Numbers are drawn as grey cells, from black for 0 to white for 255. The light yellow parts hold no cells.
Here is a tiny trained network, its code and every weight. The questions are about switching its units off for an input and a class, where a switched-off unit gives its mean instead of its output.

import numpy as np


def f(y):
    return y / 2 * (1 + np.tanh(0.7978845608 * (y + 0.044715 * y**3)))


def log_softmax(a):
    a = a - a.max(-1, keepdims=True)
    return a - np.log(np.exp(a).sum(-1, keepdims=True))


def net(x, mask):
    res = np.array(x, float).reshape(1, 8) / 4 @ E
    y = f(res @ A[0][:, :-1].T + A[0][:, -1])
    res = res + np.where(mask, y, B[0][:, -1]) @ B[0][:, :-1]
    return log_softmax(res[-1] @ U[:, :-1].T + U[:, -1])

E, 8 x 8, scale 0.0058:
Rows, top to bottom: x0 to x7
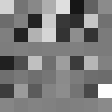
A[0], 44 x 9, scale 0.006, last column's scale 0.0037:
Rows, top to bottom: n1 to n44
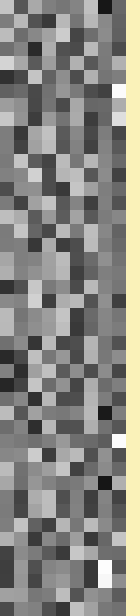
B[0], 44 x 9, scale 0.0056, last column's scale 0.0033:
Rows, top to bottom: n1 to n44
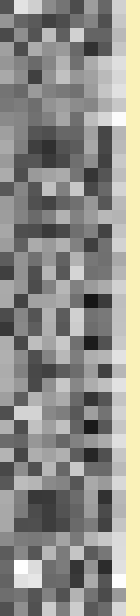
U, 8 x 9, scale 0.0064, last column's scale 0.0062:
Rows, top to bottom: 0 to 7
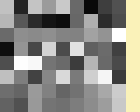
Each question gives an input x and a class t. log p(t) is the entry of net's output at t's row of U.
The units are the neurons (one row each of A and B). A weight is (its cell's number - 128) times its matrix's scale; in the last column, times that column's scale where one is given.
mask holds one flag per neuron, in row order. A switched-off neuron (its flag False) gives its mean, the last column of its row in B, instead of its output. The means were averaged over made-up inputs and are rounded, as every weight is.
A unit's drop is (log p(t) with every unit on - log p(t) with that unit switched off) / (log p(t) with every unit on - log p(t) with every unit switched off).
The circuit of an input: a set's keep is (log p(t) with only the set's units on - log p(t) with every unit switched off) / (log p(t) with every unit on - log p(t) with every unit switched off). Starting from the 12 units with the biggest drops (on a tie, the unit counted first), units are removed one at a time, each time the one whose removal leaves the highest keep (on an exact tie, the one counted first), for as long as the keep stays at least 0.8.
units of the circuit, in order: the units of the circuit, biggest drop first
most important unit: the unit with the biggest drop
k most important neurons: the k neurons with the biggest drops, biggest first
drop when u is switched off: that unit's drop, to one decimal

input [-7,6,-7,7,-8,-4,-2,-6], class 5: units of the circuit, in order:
(n5, n9)
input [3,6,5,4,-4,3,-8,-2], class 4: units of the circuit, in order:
(n1, n30)
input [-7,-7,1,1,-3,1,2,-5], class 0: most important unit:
n33
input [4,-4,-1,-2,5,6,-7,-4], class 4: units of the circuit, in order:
(n1, n30)
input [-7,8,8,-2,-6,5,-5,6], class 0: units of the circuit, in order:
(n25, n31)
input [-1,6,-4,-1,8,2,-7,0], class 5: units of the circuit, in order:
(n28, n6)
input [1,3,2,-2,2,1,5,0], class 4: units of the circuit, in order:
(n42, n41)
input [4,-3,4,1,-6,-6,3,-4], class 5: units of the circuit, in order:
(n9, n5)
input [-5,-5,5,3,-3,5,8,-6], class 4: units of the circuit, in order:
(n41, n42)
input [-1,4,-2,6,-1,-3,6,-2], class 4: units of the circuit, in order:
(n42, n41)
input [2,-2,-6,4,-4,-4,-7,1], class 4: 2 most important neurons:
(n1, n30)
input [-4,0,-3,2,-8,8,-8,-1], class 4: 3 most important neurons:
(n1, n30, n35)
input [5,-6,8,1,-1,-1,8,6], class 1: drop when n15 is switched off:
0.1
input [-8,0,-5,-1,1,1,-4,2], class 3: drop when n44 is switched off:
0.3
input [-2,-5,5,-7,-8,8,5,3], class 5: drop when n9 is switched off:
0.3
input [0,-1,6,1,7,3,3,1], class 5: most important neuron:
(n28)
